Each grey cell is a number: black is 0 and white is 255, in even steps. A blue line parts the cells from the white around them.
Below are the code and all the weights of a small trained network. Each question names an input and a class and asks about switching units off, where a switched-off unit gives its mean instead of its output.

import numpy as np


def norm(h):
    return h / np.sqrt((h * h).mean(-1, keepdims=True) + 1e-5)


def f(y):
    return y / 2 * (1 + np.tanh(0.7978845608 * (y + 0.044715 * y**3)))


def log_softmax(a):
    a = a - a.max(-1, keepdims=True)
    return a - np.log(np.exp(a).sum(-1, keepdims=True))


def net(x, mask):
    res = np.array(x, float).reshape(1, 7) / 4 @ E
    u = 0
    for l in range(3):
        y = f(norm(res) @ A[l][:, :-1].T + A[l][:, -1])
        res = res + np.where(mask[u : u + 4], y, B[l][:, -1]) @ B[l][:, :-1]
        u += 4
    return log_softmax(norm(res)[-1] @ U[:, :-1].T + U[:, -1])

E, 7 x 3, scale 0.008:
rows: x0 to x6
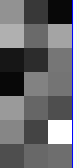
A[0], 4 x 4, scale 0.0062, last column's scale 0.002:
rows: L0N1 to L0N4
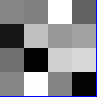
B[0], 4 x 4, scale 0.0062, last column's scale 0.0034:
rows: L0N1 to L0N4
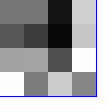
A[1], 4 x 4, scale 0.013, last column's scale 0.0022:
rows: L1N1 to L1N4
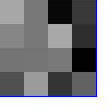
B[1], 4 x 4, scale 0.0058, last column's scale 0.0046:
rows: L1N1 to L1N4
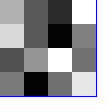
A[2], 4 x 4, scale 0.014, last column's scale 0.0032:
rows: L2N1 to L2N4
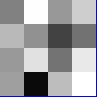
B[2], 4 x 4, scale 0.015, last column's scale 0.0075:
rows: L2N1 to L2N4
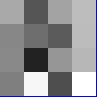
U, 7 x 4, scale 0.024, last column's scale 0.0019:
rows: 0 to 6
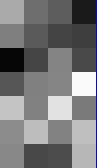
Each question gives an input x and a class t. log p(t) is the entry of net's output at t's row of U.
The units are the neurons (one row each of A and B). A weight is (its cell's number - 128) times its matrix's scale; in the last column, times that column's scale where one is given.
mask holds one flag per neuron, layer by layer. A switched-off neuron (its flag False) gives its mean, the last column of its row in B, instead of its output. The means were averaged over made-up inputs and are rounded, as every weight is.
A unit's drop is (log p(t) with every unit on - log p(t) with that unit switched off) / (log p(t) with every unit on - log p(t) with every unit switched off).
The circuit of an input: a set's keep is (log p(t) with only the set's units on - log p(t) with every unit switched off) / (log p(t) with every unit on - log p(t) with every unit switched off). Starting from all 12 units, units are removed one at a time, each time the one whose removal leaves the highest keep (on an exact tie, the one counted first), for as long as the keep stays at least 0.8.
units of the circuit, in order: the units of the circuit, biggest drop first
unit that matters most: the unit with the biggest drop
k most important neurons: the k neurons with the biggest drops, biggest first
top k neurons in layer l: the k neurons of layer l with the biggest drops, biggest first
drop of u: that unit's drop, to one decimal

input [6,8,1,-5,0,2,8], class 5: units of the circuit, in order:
[L2N4, L2N3]
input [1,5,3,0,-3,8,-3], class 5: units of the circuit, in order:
[L2N4]
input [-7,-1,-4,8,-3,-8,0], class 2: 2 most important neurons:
[L0N2, L1N4]
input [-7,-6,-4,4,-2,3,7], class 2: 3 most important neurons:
[L0N2, L2N4, L0N1]
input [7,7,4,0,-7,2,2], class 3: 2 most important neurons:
[L2N4, L2N1]
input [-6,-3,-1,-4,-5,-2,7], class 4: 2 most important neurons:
[L2N1, L1N1]
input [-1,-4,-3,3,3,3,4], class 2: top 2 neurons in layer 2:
[L2N1, L2N2]
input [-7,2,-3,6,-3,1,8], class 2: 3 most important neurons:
[L0N2, L2N4, L0N1]
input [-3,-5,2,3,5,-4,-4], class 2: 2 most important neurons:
[L2N4, L0N3]
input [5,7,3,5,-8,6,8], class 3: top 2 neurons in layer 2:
[L2N4, L2N3]
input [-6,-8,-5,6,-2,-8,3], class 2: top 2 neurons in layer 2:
[L2N4, L2N2]
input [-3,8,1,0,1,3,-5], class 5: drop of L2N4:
0.3
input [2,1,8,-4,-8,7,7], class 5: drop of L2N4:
0.9
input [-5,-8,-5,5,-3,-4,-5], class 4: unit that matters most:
L2N1
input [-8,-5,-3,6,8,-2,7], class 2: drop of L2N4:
0.5
